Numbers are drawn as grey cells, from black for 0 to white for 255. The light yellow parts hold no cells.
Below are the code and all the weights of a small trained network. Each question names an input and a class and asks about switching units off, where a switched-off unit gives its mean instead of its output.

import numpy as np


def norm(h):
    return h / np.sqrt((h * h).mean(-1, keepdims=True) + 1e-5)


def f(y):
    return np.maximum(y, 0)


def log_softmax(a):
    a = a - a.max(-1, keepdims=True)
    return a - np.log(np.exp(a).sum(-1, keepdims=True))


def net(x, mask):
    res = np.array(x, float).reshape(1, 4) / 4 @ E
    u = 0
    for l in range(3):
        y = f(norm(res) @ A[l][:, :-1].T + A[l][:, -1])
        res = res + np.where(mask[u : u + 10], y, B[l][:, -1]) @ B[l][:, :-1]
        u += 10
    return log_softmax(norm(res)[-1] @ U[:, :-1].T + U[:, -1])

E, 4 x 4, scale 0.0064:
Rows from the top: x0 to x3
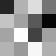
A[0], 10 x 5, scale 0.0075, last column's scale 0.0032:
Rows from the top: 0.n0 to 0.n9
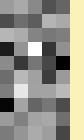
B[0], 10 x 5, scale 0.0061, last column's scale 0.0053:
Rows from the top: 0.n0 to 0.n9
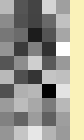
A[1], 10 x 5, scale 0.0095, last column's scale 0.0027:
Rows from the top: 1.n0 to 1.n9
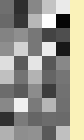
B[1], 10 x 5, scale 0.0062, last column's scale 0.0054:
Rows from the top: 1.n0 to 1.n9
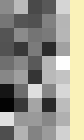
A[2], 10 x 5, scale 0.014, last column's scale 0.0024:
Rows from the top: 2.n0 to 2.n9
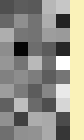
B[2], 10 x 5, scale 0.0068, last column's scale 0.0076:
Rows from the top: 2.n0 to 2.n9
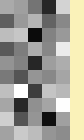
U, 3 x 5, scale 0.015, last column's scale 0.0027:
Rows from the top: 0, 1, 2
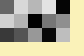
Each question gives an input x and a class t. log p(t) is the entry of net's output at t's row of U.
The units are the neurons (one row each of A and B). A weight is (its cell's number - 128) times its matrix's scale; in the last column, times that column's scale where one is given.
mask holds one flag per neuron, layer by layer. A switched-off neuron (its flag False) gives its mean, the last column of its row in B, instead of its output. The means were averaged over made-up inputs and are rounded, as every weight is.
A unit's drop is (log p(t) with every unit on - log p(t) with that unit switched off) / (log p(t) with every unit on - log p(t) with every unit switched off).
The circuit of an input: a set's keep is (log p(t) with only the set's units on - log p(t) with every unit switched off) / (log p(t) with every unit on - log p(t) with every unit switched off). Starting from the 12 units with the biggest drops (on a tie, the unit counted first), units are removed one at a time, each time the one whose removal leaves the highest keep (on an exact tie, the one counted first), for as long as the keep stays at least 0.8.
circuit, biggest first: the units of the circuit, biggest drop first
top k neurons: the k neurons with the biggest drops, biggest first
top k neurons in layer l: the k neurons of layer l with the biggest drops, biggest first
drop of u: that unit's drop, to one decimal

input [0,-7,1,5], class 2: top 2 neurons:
(1.n1; 2.n8)
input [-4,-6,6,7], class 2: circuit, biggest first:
(1.n7; 1.n3)
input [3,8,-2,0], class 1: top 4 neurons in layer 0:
(0.n5; 0.n0; 0.n6; 0.n8)
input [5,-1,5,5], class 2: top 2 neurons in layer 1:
(1.n7; 1.n8)
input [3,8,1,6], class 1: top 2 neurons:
(0.n5; 0.n0)
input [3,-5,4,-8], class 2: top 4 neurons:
(0.n7; 1.n7; 0.n3; 2.n6)
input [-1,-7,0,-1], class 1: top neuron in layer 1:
(1.n0)
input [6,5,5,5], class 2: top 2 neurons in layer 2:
(2.n6; 2.n7)
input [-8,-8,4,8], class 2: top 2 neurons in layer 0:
(0.n3; 0.n5)
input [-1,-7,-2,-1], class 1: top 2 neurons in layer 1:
(1.n0; 1.n6)
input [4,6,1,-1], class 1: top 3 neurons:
(0.n5; 0.n0; 1.n7)
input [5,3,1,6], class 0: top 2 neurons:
(1.n4; 0.n5)
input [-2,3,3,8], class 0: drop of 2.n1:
0.2
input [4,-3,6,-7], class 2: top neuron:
(1.n7)
